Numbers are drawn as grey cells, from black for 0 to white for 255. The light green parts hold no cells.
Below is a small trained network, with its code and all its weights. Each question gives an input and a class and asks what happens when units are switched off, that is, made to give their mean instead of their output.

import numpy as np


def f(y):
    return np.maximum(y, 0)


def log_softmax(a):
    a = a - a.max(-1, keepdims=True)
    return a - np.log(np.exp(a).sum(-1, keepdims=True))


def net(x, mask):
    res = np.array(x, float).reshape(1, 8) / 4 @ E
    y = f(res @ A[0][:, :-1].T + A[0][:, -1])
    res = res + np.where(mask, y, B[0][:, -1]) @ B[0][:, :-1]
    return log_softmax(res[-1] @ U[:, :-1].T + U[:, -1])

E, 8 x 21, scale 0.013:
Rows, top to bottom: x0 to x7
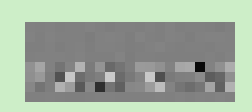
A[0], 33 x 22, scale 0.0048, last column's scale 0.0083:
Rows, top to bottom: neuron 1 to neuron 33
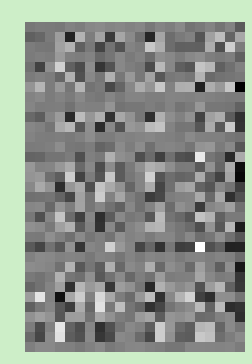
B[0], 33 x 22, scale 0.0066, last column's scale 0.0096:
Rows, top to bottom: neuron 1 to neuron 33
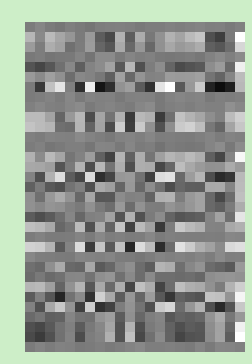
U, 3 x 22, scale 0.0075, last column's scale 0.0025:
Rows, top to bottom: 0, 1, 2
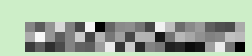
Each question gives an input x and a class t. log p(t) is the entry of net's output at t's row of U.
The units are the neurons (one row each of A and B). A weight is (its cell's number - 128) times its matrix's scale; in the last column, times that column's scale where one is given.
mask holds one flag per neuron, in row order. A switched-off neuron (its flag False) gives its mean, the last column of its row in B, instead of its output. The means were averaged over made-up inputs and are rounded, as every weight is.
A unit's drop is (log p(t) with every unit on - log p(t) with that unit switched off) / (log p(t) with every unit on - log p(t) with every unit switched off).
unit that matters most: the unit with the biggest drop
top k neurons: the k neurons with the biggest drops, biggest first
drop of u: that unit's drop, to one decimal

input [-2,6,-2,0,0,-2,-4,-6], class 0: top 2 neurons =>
neuron 23; neuron 29
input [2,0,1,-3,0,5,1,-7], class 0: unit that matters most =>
neuron 23
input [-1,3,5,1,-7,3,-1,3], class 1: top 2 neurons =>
neuron 23; neuron 7
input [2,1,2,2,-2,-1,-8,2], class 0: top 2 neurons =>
neuron 29; neuron 18
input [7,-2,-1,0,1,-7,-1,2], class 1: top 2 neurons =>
neuron 10; neuron 27
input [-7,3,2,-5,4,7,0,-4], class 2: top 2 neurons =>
neuron 28; neuron 23
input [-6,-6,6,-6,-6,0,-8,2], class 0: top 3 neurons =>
neuron 29; neuron 18; neuron 10
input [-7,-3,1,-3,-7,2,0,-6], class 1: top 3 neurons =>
neuron 23; neuron 7; neuron 29
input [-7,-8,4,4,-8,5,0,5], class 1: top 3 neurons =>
neuron 23; neuron 7; neuron 29
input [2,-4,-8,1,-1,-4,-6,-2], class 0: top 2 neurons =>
neuron 29; neuron 23
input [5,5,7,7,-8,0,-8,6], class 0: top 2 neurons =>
neuron 29; neuron 18
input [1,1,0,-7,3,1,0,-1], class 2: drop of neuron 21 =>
0.1
